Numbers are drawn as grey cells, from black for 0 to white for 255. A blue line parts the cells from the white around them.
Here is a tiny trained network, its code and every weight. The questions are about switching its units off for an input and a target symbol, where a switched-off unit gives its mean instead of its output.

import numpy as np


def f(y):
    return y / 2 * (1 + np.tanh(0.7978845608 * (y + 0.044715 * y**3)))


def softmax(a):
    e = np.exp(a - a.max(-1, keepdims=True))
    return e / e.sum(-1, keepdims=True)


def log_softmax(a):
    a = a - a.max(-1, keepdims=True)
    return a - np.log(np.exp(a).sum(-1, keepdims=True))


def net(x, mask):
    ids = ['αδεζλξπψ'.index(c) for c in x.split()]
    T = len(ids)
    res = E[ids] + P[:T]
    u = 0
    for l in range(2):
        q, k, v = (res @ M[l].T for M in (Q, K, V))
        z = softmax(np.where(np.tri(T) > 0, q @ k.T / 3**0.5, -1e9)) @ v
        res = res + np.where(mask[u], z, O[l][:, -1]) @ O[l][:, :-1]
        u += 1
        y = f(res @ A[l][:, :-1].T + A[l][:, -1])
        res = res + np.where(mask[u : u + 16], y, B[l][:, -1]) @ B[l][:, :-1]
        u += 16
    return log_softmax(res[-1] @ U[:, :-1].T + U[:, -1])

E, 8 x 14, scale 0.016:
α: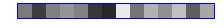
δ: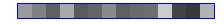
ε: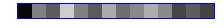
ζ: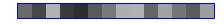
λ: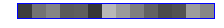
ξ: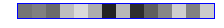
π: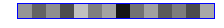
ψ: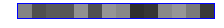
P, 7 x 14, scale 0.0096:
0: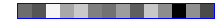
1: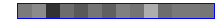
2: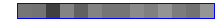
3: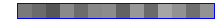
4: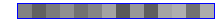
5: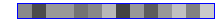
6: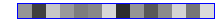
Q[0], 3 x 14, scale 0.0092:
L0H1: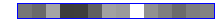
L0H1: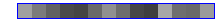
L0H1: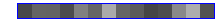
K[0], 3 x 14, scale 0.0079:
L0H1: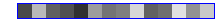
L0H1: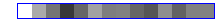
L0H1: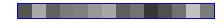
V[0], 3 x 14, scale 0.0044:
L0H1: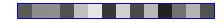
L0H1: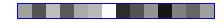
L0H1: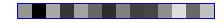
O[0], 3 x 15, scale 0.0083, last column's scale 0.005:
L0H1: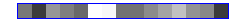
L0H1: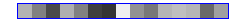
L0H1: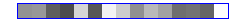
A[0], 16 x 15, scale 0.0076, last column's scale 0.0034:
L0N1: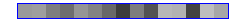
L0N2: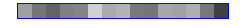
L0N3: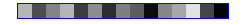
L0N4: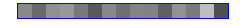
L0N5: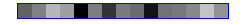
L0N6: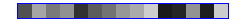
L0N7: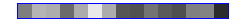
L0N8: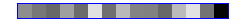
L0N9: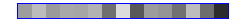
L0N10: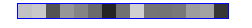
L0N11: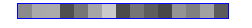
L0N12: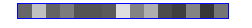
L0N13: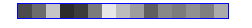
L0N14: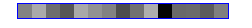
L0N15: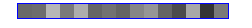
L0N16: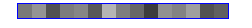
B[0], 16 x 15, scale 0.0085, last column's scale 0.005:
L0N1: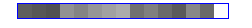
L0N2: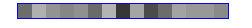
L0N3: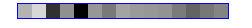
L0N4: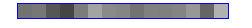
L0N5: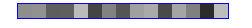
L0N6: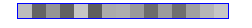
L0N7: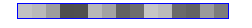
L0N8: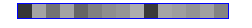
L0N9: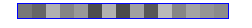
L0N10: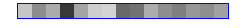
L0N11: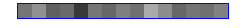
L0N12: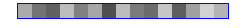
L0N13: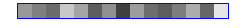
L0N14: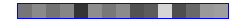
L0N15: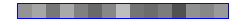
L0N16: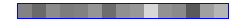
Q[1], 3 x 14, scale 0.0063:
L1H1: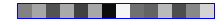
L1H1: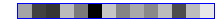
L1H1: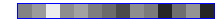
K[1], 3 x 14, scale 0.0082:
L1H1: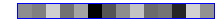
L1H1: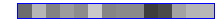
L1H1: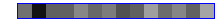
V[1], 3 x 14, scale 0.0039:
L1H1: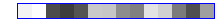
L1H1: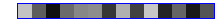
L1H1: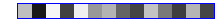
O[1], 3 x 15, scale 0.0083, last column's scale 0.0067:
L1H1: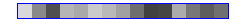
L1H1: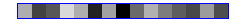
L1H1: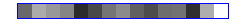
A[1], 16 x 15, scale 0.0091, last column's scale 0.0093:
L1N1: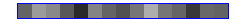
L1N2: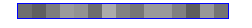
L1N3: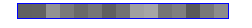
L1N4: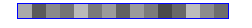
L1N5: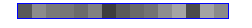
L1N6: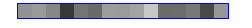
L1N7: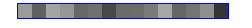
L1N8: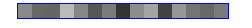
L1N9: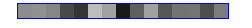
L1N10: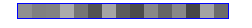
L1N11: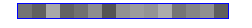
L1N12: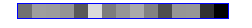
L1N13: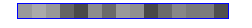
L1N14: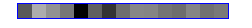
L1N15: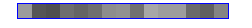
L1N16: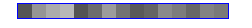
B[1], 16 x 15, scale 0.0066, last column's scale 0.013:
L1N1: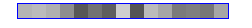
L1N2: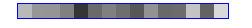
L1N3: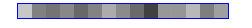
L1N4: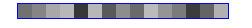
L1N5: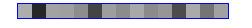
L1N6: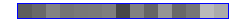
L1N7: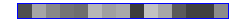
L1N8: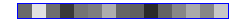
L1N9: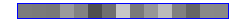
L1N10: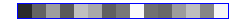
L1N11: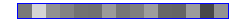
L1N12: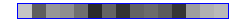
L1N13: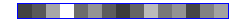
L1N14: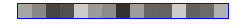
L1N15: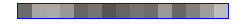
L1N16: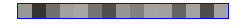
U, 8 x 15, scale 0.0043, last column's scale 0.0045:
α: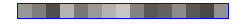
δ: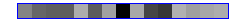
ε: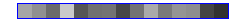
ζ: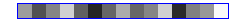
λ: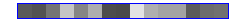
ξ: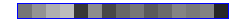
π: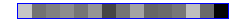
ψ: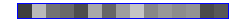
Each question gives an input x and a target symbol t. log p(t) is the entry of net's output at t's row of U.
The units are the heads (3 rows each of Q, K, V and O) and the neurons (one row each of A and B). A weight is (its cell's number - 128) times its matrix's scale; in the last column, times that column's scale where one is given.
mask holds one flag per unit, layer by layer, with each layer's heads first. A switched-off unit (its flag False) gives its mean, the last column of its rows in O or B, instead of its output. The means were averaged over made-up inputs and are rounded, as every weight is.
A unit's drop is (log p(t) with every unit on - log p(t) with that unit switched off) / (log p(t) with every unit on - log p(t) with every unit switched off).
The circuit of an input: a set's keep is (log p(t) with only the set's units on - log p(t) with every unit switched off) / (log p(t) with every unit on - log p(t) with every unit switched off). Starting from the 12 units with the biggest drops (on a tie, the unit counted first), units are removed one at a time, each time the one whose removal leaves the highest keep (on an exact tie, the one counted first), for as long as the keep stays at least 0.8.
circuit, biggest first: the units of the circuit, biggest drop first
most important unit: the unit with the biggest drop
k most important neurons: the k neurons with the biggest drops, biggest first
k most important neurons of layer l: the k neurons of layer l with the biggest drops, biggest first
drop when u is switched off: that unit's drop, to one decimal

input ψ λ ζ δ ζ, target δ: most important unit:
L0N13
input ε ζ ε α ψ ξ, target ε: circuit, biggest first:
[L0N3, L0H1, L0N5]
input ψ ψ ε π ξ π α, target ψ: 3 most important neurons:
[L0N2, L0N8, L0N9]
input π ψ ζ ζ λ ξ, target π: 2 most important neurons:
[L0N2, L0N9]
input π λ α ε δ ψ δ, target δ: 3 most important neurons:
[L0N10, L0N5, L0N6]
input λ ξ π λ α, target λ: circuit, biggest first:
[L1H1, L0H1, L0N3, L1N4]
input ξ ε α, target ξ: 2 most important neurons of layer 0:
[L0N9, L0N7]
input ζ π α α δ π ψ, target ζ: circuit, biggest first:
[L0H1, L1N10]
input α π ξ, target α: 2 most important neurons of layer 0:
[L0N2, L0N7]
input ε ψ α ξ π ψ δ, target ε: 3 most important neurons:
[L0N3, L1N4, L0N8]
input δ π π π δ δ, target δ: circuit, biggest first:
[L0H1, L1H1, L0N5, L1N8]
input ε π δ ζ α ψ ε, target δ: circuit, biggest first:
[L1H1, L1N8, L0H1, L0N5]
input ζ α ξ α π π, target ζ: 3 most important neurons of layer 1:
[L1N10, L1N14, L1N8]
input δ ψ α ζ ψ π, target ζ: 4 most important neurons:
[L0N14, L0N11, L0N13, L0N5]
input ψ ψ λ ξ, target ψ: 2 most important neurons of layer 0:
[L0N2, L0N9]
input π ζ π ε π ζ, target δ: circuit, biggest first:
[L0N13, L1H1, L1N8]
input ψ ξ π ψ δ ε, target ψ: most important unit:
L1H1
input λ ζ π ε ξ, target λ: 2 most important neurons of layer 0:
[L0N3, L0N8]
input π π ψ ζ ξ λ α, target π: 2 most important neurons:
[L0N3, L1N12]
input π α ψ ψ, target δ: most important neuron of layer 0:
[L0N14]
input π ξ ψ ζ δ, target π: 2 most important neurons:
[L1N12, L0N3]
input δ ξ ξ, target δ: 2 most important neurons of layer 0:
[L0N5, L0N9]
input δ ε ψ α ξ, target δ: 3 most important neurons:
[L0N5, L1N8, L0N12]
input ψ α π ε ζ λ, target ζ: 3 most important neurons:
[L0N12, L1N10, L0N6]
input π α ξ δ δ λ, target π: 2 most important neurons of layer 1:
[L1N12, L1N4]
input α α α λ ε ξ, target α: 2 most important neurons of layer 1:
[L1N9, L1N10]
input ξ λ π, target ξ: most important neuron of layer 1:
[L1N13]
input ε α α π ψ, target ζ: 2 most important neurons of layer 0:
[L0N16, L0N5]
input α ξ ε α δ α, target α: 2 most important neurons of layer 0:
[L0N7, L0N2]
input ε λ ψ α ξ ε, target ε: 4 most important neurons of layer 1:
[L1N4, L1N8, L1N10, L1N2]
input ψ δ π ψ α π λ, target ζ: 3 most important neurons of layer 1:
[L1N10, L1N14, L1N8]
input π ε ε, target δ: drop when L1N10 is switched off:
-0.1
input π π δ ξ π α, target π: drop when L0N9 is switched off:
0.3
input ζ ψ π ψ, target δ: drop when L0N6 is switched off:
0.1
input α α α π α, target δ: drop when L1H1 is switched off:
0.2
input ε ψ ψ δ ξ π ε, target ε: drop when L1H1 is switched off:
1.3
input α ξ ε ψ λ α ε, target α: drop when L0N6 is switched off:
0.2
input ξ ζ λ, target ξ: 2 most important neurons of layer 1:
[L1N13, L1N12]
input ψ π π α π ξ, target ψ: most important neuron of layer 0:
[L0N8]
